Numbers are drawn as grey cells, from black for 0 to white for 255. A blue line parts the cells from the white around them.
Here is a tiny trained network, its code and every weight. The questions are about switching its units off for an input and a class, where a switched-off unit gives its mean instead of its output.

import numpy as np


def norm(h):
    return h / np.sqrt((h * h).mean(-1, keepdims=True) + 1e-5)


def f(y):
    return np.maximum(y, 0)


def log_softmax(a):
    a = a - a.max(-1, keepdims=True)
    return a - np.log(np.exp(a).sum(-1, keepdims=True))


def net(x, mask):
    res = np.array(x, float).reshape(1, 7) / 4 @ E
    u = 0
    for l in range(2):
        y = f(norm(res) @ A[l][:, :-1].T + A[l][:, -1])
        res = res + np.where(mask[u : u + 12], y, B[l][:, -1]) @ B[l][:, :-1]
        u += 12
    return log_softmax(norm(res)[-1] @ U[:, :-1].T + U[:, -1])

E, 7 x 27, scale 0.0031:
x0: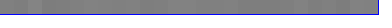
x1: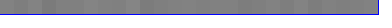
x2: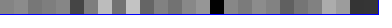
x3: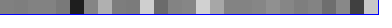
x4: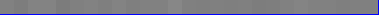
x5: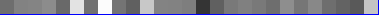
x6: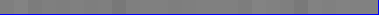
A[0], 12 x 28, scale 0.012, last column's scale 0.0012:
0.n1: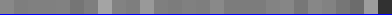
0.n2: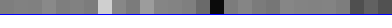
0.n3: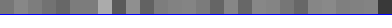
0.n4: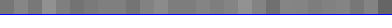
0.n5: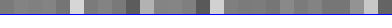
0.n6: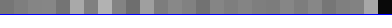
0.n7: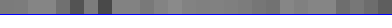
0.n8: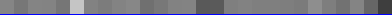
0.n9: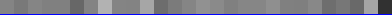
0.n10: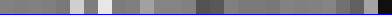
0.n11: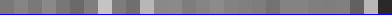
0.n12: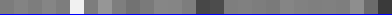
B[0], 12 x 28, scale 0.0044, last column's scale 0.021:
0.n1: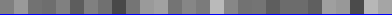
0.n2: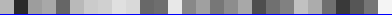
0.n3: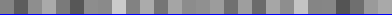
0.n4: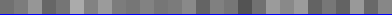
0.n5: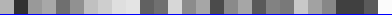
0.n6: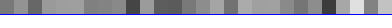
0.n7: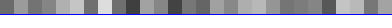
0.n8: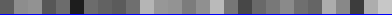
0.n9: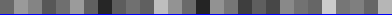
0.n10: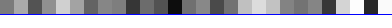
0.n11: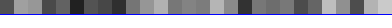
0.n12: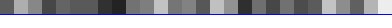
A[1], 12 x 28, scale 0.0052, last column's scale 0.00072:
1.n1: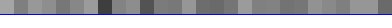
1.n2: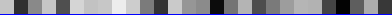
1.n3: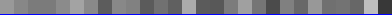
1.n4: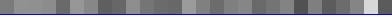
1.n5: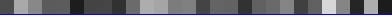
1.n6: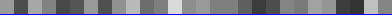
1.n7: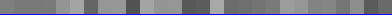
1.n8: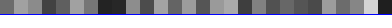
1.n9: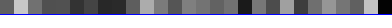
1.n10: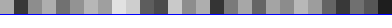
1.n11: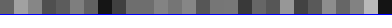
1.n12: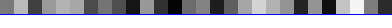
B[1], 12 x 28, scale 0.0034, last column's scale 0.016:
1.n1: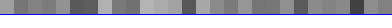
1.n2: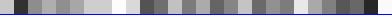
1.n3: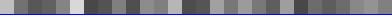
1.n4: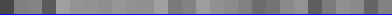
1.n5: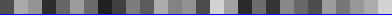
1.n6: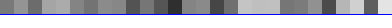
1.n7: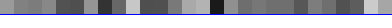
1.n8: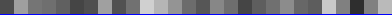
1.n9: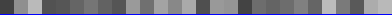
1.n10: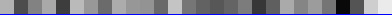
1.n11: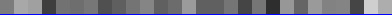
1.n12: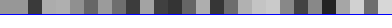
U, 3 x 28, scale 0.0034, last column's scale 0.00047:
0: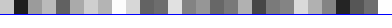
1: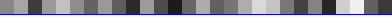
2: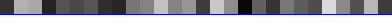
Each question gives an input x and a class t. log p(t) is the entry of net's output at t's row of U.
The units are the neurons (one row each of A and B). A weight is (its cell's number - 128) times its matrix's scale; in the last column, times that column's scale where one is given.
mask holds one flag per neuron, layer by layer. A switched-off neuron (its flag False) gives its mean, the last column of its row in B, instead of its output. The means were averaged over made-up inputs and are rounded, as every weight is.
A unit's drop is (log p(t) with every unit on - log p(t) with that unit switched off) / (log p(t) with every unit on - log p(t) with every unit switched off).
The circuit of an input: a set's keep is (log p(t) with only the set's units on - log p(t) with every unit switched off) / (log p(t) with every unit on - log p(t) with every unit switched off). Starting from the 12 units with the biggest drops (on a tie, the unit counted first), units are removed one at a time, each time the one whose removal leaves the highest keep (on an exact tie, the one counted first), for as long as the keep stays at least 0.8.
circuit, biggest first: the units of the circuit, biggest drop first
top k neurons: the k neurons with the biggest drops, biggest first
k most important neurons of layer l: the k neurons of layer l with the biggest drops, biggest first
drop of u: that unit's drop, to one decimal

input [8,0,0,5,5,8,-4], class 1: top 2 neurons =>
(0.n10, 0.n6)
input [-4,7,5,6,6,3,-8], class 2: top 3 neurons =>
(0.n9, 0.n11, 0.n5)
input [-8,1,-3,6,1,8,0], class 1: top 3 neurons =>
(0.n10, 0.n6, 0.n12)
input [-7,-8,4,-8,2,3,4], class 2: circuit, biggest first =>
(0.n12)
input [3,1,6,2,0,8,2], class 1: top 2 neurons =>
(0.n10, 0.n5)
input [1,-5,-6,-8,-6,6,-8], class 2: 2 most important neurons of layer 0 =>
(0.n12, 0.n2)
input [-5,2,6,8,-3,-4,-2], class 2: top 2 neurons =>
(0.n5, 0.n10)
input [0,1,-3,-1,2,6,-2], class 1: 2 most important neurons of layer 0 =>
(0.n10, 0.n6)
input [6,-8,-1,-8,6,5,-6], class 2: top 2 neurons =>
(0.n12, 0.n8)
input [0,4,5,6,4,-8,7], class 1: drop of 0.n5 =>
1.2
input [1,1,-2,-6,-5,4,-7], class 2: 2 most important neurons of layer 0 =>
(0.n12, 0.n8)
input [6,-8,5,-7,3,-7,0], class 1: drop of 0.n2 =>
1.2
